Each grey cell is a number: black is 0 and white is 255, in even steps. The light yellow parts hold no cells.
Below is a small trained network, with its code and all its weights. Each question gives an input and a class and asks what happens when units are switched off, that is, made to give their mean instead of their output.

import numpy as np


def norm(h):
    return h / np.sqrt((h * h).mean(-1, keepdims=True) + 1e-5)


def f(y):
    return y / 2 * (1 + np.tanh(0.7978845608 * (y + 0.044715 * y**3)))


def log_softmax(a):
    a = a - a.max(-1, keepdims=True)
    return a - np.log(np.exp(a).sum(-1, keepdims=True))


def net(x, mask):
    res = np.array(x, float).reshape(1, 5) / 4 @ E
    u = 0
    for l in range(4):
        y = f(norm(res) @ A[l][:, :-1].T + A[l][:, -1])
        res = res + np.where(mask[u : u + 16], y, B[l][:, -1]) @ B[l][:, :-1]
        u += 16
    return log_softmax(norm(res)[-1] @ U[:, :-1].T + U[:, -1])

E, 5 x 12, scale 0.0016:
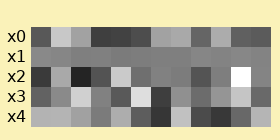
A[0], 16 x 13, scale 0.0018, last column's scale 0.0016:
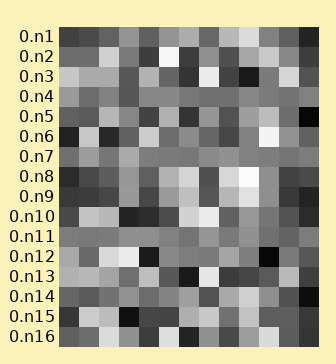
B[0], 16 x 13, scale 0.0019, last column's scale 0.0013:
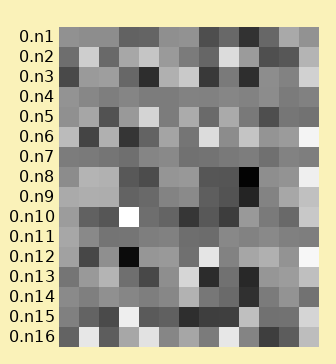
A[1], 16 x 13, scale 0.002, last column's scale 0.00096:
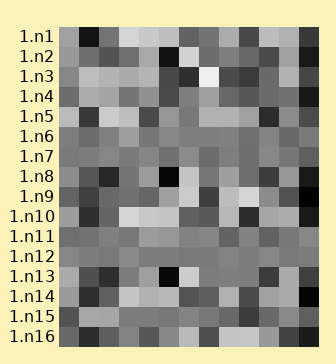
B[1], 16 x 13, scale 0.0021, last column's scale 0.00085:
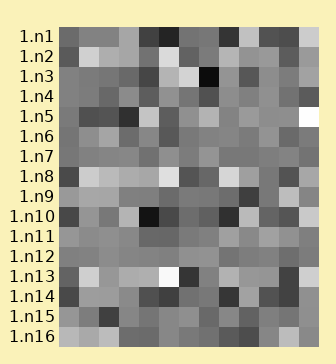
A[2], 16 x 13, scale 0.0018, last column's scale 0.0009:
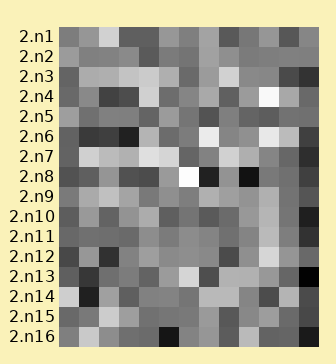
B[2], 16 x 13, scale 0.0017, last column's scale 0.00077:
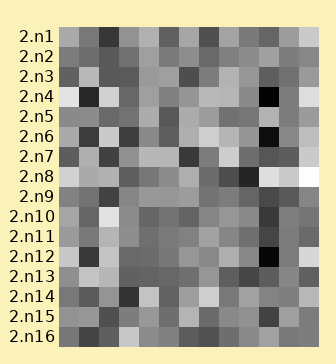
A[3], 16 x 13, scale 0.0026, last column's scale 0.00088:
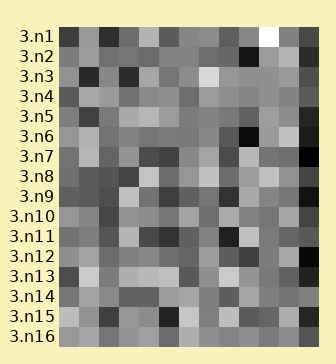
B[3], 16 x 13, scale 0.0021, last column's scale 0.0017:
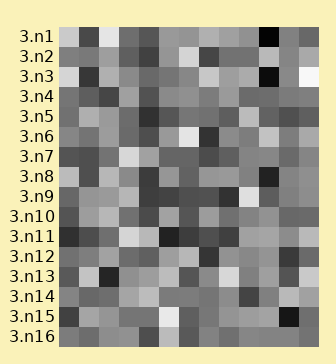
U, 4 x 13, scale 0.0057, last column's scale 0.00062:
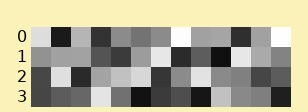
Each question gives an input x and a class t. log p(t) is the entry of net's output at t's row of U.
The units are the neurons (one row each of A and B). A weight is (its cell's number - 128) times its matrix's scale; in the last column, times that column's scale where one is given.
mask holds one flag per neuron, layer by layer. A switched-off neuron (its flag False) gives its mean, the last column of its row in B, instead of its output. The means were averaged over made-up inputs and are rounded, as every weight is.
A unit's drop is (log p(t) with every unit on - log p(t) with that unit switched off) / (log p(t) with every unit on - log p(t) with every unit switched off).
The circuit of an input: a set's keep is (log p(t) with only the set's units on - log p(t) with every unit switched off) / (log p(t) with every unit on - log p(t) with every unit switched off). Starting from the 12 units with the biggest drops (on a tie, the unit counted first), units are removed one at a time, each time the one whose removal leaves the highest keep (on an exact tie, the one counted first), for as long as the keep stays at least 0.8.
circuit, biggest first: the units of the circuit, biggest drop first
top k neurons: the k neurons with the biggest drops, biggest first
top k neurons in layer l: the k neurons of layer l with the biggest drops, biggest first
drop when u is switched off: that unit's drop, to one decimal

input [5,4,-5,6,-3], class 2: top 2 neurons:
0.n16, 0.n2
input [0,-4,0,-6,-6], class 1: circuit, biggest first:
0.n8, 2.n8
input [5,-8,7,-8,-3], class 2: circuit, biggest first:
1.n8, 1.n13
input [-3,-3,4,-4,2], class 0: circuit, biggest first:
0.n6, 2.n6
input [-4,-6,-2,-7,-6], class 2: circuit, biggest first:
1.n8, 1.n13
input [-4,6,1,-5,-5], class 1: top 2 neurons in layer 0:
0.n8, 0.n16
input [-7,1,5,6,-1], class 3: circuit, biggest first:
1.n1, 1.n10
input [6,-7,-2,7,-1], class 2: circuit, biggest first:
0.n16, 0.n2
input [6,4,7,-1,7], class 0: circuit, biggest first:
0.n6, 2.n4
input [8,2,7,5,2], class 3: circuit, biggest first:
0.n15, 0.n10
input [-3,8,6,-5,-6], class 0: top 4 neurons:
0.n6, 0.n3, 0.n13, 1.n3
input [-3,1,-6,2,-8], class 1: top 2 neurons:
0.n8, 0.n6
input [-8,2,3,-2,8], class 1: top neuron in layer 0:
0.n3
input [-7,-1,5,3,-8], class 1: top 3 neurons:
0.n8, 0.n10, 0.n15
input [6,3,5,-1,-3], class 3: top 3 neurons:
0.n15, 0.n10, 0.n12
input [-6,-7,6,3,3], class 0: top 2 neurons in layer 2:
2.n4, 2.n6
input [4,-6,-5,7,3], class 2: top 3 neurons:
0.n16, 0.n2, 0.n6
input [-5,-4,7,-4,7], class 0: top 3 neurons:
0.n6, 0.n8, 2.n4
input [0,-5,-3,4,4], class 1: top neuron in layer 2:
2.n8
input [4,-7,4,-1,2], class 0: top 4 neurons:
0.n6, 1.n10, 1.n1, 2.n6
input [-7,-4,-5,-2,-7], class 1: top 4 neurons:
0.n8, 0.n10, 0.n15, 2.n8
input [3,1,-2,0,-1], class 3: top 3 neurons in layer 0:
0.n15, 0.n10, 0.n6
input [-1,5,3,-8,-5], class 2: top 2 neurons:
1.n13, 1.n8
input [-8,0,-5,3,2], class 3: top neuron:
1.n10
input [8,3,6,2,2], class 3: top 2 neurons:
0.n15, 0.n10
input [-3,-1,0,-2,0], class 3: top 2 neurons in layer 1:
1.n1, 1.n10
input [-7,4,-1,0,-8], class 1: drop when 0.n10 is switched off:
0.2
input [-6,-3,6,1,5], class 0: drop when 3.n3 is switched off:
0.1
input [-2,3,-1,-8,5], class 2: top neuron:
1.n13
